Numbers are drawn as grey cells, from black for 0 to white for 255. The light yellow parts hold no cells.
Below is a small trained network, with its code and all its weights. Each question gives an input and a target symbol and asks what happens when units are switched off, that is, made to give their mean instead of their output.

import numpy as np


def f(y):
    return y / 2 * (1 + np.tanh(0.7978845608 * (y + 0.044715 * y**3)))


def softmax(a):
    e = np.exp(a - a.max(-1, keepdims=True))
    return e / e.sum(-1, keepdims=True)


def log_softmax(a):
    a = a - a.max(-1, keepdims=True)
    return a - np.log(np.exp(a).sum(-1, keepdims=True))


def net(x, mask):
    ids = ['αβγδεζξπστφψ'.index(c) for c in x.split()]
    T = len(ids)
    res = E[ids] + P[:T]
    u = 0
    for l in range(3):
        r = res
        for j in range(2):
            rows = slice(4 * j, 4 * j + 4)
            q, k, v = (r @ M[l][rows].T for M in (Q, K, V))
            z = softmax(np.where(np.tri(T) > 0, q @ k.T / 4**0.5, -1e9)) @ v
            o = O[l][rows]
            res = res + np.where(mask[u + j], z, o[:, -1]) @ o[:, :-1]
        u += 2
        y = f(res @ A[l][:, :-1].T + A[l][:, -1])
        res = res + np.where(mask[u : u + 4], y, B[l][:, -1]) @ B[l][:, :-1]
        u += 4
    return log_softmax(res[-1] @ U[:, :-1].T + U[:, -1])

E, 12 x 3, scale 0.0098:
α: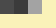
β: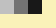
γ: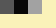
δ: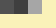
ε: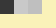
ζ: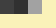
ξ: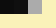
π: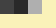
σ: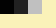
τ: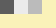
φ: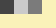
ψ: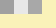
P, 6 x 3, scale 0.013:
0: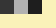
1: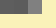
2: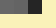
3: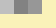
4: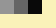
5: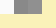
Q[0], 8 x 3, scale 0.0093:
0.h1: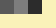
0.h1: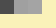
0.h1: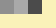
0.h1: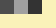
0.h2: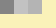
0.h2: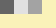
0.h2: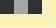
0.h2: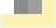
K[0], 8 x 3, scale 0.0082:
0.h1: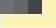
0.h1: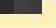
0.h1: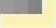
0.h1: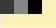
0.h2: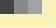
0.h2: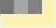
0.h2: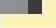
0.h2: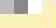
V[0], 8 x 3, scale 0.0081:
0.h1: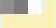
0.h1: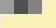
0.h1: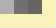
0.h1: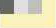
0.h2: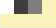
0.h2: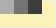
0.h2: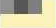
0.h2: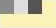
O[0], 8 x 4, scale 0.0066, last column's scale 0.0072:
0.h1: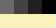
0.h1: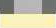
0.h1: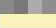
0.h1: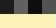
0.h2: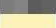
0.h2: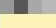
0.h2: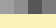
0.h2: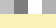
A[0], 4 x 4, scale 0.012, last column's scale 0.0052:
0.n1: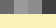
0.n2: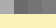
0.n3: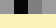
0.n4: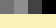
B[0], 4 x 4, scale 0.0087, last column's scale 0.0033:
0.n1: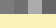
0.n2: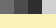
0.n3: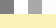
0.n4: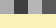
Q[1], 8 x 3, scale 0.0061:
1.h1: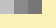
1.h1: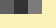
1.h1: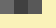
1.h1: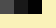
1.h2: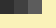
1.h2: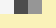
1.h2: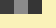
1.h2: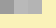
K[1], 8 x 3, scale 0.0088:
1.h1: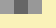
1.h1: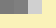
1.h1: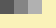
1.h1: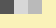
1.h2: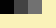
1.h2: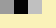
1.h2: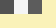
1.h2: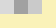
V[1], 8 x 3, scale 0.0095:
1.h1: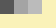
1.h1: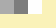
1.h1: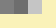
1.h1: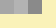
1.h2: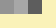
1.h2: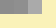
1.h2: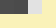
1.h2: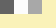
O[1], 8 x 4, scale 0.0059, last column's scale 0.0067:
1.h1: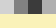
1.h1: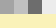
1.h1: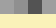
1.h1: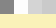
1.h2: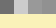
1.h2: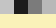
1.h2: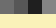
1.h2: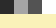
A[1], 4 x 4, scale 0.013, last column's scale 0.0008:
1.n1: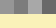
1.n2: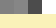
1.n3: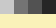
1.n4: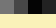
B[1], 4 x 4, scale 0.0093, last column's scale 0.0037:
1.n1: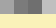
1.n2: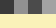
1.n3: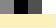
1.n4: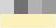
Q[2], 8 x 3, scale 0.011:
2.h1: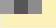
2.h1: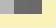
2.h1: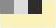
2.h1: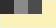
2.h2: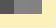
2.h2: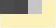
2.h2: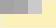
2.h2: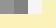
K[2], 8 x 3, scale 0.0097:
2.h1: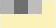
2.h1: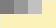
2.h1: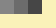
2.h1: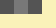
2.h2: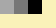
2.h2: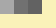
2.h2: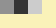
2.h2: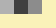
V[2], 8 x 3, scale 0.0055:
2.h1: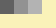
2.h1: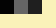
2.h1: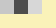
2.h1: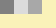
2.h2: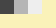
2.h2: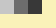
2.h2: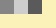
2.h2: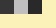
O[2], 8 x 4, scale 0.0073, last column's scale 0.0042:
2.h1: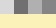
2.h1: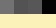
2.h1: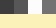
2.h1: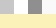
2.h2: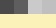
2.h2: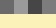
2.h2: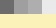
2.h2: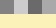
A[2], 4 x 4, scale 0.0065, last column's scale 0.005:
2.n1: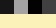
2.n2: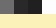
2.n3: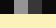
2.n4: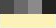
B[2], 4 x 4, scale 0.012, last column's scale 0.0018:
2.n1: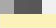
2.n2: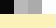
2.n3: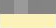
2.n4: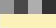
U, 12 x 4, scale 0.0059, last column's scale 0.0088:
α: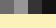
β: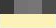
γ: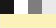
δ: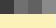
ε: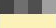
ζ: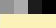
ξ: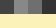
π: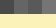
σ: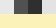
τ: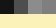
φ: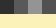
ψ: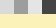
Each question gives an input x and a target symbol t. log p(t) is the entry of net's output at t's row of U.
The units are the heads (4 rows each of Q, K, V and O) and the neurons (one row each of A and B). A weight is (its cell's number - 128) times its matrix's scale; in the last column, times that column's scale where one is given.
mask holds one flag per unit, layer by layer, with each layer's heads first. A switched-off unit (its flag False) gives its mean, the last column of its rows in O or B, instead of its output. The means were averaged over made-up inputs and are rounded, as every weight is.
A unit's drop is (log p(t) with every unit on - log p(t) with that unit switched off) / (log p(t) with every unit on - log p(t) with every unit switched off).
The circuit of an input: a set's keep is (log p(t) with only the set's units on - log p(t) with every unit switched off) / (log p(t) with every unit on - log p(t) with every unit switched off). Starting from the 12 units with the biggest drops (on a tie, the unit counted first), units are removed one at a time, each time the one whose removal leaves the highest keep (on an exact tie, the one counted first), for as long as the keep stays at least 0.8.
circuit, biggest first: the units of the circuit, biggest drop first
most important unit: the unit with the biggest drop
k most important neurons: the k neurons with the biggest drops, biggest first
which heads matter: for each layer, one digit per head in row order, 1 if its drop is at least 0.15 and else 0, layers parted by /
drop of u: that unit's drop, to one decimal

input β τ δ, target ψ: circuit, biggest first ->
0.h1, 0.h2, 2.h1
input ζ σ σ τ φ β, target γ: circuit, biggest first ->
2.n2, 0.h1, 1.n2, 0.n2
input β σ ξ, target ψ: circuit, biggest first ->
0.h1, 0.h2, 2.h1, 0.n3
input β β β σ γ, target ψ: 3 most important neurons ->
0.n3, 1.n2, 2.n2
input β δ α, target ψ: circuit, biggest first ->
0.h1, 0.h2, 2.h1
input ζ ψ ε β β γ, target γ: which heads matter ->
11 / 10 / 00
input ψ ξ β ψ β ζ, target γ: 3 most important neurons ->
0.n3, 1.n3, 2.n1
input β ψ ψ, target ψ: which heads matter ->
11 / 00 / 10
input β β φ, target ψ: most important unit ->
0.h2
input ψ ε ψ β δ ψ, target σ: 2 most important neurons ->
0.n3, 2.n2
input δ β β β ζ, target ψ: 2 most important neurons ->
1.n2, 2.n2
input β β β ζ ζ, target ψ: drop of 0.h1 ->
0.4
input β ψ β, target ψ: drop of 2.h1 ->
0.3
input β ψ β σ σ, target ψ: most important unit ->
0.h1
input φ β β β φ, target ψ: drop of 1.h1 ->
0.2
